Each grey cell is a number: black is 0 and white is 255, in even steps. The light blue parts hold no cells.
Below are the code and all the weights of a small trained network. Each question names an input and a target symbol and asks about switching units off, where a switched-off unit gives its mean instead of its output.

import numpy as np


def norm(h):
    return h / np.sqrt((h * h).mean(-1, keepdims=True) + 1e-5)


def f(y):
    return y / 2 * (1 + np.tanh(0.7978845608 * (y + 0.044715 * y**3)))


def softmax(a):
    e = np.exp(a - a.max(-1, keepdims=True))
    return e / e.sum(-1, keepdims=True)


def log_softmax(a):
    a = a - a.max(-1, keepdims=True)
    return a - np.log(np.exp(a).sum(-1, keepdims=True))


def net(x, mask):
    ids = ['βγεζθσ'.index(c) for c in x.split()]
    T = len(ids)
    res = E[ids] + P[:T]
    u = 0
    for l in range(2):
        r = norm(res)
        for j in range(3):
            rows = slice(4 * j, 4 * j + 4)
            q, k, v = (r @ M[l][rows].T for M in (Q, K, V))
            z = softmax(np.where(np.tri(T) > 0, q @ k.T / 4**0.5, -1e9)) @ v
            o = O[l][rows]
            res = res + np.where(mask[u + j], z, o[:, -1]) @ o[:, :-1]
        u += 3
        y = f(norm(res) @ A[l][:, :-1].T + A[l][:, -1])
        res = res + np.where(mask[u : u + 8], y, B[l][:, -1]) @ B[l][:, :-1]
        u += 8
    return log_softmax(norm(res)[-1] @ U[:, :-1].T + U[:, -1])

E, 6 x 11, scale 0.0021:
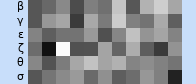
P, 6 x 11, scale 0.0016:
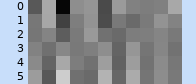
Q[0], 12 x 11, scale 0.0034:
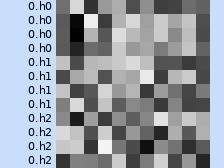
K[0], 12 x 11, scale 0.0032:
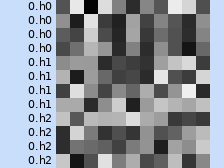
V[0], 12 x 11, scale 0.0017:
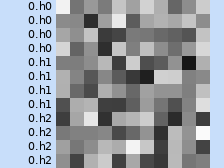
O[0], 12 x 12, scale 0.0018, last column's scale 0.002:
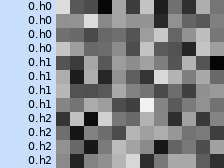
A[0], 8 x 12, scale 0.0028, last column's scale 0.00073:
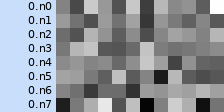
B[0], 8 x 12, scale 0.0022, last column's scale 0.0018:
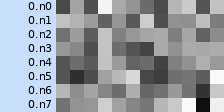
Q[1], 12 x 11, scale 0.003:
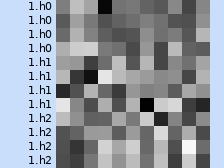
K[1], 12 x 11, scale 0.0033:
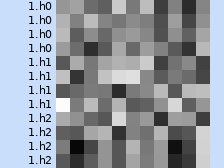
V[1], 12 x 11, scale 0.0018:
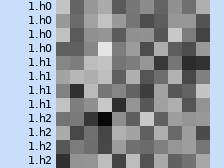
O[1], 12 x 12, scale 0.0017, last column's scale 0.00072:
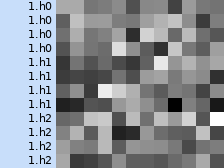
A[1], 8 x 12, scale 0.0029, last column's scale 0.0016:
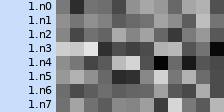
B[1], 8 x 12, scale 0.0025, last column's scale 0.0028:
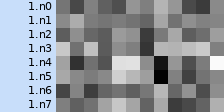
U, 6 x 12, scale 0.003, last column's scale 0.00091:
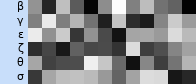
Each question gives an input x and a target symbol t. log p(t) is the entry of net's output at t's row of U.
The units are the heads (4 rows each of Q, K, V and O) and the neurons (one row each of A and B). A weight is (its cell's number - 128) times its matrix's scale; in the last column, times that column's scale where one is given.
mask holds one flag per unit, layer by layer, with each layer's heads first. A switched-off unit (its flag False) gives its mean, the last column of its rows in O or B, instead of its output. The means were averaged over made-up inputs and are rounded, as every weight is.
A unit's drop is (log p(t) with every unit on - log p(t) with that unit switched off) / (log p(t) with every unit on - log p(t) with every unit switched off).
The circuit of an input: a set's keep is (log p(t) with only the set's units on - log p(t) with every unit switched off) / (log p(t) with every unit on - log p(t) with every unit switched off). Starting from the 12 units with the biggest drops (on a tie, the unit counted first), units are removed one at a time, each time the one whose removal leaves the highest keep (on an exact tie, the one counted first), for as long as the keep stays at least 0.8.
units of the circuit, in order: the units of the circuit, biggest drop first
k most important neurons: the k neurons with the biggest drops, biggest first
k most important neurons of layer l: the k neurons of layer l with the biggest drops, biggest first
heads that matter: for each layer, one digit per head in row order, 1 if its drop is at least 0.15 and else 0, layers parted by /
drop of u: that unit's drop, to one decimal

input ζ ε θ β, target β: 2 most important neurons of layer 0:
[0.n5 0.n0]
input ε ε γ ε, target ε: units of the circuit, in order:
[1.n3 0.h2]
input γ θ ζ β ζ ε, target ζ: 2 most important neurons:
[0.n7 1.n4]
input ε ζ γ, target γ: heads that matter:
010 / 010
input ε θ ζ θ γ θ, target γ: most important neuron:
[0.n5]
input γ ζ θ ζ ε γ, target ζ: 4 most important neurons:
[0.n5 1.n4 0.n7 0.n3]
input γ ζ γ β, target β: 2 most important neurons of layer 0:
[0.n5 0.n6]
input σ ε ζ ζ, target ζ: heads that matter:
100 / 001
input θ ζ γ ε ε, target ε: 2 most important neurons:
[0.n5 1.n3]
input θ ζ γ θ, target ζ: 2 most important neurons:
[0.n5 0.n7]
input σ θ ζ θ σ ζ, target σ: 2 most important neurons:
[0.n0 1.n4]
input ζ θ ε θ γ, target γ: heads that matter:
110 / 011
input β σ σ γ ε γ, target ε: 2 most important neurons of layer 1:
[1.n3 1.n4]
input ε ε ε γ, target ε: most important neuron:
[1.n3]
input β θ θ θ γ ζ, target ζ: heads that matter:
100 / 000
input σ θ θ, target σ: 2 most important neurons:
[0.n7 1.n4]
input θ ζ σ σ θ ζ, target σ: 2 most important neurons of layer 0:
[0.n0 0.n5]
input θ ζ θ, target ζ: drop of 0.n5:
0.9
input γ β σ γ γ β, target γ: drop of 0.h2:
0.6
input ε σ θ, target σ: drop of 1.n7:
0.0
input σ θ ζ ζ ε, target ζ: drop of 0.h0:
1.4
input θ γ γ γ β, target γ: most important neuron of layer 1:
[1.n4]
